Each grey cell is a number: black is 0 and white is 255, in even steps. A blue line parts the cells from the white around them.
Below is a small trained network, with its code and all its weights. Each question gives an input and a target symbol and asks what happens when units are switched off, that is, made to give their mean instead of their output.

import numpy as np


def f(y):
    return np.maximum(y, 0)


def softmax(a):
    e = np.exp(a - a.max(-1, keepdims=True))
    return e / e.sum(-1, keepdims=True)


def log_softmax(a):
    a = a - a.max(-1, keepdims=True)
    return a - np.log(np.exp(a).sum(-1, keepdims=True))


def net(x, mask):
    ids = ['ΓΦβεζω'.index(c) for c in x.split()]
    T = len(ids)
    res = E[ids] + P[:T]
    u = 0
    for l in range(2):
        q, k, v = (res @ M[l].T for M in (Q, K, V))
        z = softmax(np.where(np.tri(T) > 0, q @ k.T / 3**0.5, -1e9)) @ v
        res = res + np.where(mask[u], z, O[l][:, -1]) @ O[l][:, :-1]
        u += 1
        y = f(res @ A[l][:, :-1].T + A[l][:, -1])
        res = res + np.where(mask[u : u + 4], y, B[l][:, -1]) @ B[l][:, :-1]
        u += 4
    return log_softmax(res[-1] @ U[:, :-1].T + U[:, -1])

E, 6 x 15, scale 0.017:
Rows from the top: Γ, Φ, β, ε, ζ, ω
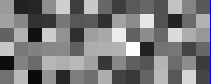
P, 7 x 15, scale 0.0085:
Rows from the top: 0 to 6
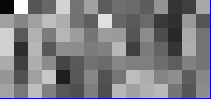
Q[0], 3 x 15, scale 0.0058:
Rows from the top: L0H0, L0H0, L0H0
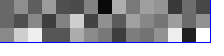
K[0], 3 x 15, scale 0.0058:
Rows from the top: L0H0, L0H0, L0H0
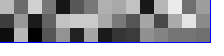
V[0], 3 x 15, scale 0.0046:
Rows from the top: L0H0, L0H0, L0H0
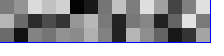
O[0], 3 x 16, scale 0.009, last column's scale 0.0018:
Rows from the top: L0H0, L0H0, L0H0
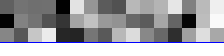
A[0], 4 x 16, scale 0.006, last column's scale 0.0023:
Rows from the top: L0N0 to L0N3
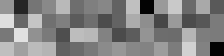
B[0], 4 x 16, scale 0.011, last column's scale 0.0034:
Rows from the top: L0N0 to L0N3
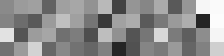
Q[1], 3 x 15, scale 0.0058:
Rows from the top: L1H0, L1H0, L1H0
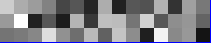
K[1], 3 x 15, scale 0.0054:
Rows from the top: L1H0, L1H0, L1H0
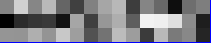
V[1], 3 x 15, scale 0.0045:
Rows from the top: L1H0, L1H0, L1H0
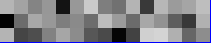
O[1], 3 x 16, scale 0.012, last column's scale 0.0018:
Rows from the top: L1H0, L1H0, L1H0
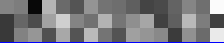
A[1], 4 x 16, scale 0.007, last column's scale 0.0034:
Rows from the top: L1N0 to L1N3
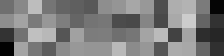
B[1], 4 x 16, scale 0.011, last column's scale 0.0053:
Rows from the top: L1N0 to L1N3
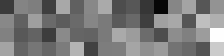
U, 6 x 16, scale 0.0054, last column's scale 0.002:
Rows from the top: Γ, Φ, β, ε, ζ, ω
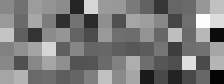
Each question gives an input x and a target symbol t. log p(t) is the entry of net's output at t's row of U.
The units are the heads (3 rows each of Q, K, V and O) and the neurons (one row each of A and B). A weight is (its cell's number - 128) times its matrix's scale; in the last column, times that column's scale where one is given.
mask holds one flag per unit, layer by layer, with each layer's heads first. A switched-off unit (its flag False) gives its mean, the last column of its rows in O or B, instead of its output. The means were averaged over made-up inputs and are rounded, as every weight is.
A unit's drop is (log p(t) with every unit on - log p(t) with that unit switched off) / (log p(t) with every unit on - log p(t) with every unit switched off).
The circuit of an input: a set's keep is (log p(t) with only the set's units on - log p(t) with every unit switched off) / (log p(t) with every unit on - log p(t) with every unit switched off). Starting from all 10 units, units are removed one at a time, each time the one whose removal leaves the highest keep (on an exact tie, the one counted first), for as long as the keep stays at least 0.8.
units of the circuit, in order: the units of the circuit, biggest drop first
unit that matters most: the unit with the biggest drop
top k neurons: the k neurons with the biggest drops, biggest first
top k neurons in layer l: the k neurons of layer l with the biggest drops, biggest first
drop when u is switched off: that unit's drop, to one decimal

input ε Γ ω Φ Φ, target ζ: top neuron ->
L0N1
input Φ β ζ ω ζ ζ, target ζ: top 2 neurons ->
L1N2, L1N3
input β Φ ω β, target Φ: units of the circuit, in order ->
L0H0, L1H0
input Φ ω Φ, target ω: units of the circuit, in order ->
L0H0, L1H0
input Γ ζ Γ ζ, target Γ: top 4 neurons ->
L0N1, L1N2, L1N3, L0N0
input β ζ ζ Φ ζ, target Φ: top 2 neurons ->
L0N1, L1N2
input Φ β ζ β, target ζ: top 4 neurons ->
L1N3, L0N2, L0N0, L0N3
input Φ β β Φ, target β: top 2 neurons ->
L0N1, L0N2
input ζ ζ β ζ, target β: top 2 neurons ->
L1N2, L0N2
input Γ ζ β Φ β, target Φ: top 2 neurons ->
L1N3, L0N1
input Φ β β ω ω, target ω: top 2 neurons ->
L1N2, L0N2
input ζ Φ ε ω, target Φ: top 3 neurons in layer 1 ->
L1N1, L1N2, L1N0
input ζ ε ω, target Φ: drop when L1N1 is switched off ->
0.4
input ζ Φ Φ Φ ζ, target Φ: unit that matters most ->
L0H0
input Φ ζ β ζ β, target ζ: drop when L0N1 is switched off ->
-0.2
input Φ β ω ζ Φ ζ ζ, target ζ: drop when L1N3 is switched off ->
0.1
